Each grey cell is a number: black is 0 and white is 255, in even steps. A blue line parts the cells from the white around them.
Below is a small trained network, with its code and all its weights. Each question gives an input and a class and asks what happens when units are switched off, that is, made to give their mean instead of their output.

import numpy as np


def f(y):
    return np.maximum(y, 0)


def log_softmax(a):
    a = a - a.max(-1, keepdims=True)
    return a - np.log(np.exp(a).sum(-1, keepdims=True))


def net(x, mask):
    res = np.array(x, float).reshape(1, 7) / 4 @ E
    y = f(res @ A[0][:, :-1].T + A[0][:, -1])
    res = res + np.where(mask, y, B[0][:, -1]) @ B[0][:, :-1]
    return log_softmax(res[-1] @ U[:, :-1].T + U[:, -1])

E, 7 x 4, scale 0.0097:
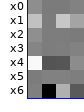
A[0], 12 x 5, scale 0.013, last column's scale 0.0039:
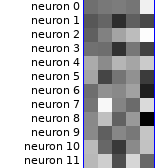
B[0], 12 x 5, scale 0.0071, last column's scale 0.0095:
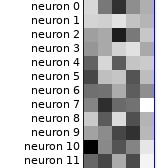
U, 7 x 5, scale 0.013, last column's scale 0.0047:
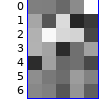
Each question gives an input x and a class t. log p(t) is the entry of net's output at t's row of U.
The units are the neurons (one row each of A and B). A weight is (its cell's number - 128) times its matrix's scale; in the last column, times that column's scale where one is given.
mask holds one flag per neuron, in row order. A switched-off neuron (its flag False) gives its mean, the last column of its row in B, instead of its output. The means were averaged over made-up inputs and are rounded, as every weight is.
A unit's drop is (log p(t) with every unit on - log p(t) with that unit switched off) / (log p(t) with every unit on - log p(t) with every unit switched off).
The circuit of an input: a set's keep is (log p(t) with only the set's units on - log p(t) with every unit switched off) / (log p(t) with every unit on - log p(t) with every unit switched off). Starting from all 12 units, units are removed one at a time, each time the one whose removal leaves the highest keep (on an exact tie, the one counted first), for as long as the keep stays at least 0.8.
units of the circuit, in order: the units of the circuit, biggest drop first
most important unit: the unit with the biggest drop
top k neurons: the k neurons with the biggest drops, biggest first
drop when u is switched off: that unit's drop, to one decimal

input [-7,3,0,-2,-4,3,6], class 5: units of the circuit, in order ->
neuron 11; neuron 5
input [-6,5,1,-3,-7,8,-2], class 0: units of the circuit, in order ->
neuron 7; neuron 5
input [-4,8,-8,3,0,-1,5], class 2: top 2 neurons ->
neuron 4; neuron 7
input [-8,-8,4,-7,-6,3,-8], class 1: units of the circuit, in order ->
neuron 7; neuron 8; neuron 10
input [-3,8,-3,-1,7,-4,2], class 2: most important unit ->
neuron 4
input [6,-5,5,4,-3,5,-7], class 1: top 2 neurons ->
neuron 8; neuron 7
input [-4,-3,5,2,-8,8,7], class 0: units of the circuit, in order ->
neuron 11; neuron 0; neuron 5
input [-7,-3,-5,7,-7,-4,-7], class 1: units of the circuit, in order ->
neuron 8; neuron 7; neuron 10
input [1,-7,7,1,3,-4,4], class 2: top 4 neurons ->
neuron 1; neuron 3; neuron 7; neuron 11
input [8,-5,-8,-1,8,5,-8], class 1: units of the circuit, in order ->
neuron 11; neuron 8
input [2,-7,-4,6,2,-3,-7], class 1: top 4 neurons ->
neuron 11; neuron 8; neuron 7; neuron 4
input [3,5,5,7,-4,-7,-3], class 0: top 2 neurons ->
neuron 1; neuron 7
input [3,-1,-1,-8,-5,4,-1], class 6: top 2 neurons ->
neuron 10; neuron 5
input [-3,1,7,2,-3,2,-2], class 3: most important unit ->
neuron 10
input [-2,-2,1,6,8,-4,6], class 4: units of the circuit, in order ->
neuron 10; neuron 5
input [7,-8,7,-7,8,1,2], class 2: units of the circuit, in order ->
neuron 1; neuron 3
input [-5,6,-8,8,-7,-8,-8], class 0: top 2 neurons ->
neuron 7; neuron 2
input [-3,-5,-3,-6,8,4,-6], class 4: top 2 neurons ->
neuron 10; neuron 11
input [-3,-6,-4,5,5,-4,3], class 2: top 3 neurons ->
neuron 1; neuron 3; neuron 7
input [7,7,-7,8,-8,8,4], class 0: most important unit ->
neuron 1
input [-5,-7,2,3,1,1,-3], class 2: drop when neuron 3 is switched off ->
0.3
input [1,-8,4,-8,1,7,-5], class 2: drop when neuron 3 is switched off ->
0.4
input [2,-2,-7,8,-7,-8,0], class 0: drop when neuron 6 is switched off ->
0.0
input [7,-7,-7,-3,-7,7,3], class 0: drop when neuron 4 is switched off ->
0.2
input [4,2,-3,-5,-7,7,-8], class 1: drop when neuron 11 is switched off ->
0.1
